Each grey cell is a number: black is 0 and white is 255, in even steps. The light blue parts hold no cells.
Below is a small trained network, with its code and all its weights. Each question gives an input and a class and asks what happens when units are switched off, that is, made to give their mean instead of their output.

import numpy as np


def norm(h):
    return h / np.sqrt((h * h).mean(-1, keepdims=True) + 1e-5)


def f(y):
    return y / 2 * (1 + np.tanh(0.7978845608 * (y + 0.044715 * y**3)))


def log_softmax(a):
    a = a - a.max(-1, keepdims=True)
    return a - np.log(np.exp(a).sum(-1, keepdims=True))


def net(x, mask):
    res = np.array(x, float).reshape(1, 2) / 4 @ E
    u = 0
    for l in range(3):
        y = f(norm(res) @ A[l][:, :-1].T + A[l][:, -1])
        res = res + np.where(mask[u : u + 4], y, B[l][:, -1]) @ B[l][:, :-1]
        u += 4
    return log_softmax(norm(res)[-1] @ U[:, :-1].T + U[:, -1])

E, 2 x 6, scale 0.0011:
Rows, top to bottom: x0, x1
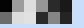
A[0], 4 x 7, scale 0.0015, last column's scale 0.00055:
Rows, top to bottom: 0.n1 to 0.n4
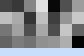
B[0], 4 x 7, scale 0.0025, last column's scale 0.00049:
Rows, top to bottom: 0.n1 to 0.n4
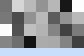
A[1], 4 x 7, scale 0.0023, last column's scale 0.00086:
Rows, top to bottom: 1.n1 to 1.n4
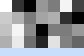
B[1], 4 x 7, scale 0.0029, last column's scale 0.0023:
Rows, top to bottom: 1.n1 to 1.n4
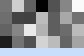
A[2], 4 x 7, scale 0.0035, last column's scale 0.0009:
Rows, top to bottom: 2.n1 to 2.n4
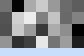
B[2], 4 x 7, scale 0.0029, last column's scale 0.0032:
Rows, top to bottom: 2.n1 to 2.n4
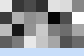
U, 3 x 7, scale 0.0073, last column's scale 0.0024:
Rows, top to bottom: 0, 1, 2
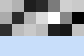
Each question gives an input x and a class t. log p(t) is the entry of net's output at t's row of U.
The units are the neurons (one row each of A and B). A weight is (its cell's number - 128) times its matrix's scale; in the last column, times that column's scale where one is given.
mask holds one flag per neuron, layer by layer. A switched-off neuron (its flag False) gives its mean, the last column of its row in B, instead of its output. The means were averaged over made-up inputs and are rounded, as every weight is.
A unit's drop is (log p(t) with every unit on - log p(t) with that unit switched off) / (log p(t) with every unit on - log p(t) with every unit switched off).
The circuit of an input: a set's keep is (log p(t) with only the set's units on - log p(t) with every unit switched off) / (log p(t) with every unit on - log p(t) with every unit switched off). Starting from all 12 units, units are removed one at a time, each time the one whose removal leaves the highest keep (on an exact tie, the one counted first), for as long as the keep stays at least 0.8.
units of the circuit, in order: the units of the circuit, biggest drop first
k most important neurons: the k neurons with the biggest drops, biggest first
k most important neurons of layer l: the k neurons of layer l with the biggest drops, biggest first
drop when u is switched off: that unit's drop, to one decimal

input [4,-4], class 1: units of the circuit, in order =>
[1.n1, 2.n1]
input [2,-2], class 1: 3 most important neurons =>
[1.n1, 1.n2, 2.n1]
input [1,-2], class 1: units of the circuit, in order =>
[0.n1, 1.n1, 2.n1]
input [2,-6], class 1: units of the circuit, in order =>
[2.n2]
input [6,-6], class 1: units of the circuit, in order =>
[1.n1, 2.n1]
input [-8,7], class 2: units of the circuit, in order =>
[1.n3, 1.n4]
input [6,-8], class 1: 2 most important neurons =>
[1.n1, 2.n1]
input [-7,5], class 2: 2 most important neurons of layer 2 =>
[2.n1, 2.n3]
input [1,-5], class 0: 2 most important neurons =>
[1.n1, 1.n4]
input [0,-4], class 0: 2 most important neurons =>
[2.n2, 1.n1]
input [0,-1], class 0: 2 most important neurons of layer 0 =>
[0.n2, 0.n4]
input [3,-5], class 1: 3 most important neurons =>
[1.n1, 2.n4, 2.n1]
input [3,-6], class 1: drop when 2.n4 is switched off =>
0.3
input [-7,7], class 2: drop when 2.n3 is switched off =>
0.0
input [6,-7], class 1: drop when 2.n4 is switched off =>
0.1
